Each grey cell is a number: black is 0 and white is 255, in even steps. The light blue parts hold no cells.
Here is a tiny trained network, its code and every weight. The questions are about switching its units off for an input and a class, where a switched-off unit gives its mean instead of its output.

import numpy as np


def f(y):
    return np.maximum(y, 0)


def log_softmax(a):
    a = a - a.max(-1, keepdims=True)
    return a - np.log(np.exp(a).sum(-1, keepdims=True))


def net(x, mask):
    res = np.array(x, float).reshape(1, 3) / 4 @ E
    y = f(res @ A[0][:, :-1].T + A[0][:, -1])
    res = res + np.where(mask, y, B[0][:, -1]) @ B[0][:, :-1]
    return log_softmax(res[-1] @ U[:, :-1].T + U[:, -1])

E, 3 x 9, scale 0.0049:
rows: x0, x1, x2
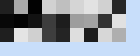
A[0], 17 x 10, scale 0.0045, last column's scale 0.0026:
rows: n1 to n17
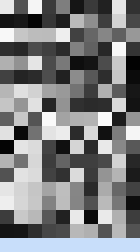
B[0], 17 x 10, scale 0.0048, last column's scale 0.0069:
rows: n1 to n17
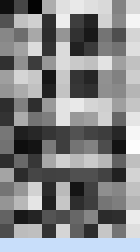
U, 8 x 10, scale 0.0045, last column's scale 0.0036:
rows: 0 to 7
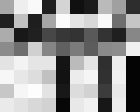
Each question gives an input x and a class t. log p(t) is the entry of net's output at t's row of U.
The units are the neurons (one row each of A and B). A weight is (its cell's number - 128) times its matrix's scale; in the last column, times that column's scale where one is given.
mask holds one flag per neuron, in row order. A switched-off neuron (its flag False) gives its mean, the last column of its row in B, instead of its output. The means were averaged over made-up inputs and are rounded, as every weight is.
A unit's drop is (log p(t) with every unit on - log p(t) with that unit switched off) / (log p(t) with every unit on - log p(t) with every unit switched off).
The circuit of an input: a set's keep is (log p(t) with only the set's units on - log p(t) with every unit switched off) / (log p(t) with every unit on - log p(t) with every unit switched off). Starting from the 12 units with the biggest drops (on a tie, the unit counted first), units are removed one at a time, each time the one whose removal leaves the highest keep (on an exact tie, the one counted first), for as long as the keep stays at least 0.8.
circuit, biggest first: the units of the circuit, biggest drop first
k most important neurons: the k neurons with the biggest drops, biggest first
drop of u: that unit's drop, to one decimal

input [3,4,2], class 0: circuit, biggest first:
[n1 n2 n17]
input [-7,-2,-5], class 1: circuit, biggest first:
[n1 n8]
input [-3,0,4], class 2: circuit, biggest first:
[n11 n2]
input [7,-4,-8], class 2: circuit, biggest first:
[n10]
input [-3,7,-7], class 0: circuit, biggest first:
[n2 n6]
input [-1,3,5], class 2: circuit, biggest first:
[n11 n16]
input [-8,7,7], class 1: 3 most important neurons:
[n1 n8 n12]
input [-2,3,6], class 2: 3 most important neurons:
[n11 n16 n13]
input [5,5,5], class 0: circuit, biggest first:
[n2 n1]
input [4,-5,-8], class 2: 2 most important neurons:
[n10 n2]
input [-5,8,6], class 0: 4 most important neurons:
[n2 n4 n6 n17]
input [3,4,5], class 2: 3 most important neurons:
[n11 n16 n13]
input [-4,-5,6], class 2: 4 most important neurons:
[n11 n16 n13 n2]
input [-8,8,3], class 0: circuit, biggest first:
[n2]
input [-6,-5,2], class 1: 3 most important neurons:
[n1 n8 n5]
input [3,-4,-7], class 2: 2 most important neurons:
[n10 n2]
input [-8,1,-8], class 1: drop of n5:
0.1
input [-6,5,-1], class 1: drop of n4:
-0.1
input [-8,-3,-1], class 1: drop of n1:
0.1
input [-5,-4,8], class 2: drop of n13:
0.2
